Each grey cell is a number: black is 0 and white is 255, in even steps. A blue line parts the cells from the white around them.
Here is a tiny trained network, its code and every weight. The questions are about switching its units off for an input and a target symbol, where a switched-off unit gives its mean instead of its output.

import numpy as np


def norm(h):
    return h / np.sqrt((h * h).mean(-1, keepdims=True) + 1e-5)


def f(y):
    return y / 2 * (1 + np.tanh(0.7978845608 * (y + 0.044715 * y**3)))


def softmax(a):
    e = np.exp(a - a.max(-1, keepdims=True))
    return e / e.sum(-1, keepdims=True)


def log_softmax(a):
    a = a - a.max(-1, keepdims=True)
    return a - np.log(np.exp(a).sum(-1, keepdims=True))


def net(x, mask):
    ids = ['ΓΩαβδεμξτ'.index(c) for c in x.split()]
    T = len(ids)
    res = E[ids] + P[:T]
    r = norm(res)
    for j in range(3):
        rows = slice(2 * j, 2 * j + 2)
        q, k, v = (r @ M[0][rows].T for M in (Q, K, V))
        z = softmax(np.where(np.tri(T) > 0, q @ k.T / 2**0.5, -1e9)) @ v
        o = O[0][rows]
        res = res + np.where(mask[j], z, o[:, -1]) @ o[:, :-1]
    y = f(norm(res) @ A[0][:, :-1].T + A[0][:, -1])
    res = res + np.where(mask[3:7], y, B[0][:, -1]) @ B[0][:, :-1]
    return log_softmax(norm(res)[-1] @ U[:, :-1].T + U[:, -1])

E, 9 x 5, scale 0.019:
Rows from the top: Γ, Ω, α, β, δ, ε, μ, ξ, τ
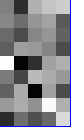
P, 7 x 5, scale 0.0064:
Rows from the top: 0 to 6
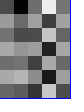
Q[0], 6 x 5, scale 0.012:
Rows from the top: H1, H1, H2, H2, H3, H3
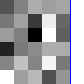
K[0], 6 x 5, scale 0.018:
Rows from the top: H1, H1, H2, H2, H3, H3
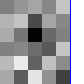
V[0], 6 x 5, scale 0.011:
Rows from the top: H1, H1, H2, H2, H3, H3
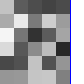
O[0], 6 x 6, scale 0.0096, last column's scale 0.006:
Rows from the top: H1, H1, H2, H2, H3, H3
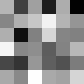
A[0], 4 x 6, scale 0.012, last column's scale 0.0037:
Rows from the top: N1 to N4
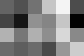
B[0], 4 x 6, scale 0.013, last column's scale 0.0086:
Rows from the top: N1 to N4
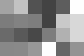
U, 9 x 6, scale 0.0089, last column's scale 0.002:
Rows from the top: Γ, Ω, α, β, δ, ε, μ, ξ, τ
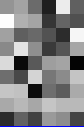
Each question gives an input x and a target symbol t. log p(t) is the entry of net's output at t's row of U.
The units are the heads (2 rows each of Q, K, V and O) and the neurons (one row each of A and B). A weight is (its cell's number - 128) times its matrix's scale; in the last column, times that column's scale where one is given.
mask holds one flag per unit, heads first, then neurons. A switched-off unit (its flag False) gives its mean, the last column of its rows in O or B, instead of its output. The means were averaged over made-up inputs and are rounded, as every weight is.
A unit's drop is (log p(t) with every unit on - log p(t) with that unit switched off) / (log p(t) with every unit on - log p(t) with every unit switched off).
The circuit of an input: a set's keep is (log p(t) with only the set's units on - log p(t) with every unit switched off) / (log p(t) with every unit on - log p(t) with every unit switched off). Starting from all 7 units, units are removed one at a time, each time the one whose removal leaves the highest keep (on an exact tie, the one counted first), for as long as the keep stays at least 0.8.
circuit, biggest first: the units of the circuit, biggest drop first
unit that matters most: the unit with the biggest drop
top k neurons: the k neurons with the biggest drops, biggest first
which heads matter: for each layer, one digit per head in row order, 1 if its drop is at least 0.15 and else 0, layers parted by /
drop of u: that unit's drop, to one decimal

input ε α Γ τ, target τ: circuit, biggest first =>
(N4, H3)
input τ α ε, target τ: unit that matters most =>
H2
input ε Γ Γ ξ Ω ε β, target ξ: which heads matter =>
000
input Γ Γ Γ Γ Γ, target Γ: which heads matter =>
001
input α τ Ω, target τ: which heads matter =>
010
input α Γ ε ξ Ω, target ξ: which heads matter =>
100
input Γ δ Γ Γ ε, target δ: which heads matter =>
010
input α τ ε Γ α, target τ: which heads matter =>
010
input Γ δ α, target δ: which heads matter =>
000
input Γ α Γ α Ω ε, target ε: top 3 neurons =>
(N1, N4, N3)
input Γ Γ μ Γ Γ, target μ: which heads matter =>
001
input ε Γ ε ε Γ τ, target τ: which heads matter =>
001
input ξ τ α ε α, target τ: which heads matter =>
011
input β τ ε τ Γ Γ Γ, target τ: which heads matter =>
010
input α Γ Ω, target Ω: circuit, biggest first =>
(H2, H1)
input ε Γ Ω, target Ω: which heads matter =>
010
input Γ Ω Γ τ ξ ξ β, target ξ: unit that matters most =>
H1
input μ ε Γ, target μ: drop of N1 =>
0.2
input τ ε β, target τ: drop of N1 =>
0.2
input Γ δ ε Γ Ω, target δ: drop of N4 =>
0.0
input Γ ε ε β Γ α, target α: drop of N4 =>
0.1
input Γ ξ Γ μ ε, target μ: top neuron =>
(N1)
